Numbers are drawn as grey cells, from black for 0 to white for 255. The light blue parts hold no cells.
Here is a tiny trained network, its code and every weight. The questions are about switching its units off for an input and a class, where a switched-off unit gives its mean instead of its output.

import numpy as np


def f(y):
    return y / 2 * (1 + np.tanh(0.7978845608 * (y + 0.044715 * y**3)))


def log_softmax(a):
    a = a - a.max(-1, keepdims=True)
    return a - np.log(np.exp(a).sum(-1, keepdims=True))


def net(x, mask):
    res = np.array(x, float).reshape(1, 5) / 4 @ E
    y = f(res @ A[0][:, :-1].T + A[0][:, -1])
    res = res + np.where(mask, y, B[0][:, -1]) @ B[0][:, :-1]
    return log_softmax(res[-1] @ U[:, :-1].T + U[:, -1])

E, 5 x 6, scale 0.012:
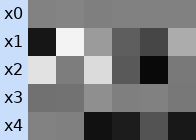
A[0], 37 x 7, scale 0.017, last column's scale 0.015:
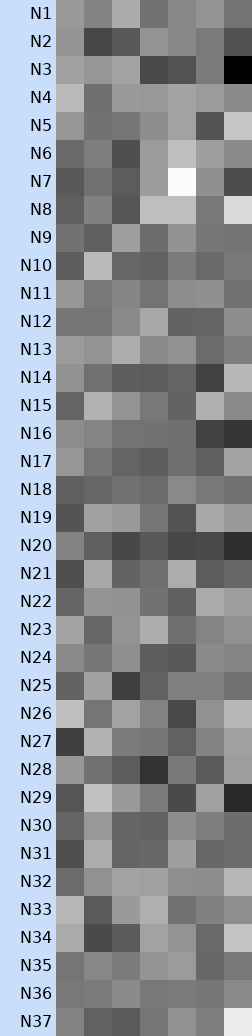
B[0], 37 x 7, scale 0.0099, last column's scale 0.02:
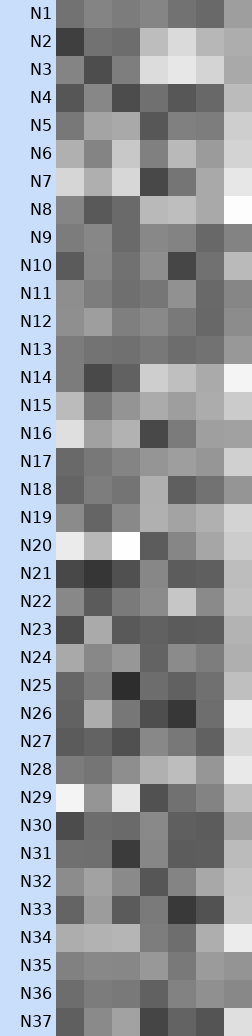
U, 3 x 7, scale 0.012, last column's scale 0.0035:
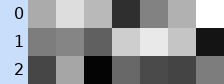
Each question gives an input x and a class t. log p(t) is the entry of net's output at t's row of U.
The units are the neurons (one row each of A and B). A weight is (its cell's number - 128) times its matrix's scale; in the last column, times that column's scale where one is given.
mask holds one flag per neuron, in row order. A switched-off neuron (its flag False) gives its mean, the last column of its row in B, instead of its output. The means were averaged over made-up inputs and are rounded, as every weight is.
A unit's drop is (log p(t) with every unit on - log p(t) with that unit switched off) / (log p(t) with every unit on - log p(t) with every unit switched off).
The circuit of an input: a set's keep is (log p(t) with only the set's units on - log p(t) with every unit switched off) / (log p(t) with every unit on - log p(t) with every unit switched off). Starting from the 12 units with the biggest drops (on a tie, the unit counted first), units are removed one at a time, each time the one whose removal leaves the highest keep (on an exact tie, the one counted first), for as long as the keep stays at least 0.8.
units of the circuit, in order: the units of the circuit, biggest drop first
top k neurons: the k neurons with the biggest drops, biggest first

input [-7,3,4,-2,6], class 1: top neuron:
[N14]
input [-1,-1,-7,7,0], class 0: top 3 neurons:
[N7, N14, N28]
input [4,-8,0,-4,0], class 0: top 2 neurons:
[N34, N5]
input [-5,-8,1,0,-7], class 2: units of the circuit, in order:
[N4, N33]
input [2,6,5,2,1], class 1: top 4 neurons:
[N3, N7, N19, N20]
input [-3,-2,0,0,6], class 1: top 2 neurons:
[N14, N7]
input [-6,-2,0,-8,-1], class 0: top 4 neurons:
[N27, N21, N25, N31]
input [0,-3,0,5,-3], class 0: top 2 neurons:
[N27, N21]
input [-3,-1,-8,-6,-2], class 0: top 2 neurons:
[N7, N14]
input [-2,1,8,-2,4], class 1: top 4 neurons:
[N3, N14, N7, N28]
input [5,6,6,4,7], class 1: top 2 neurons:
[N3, N14]
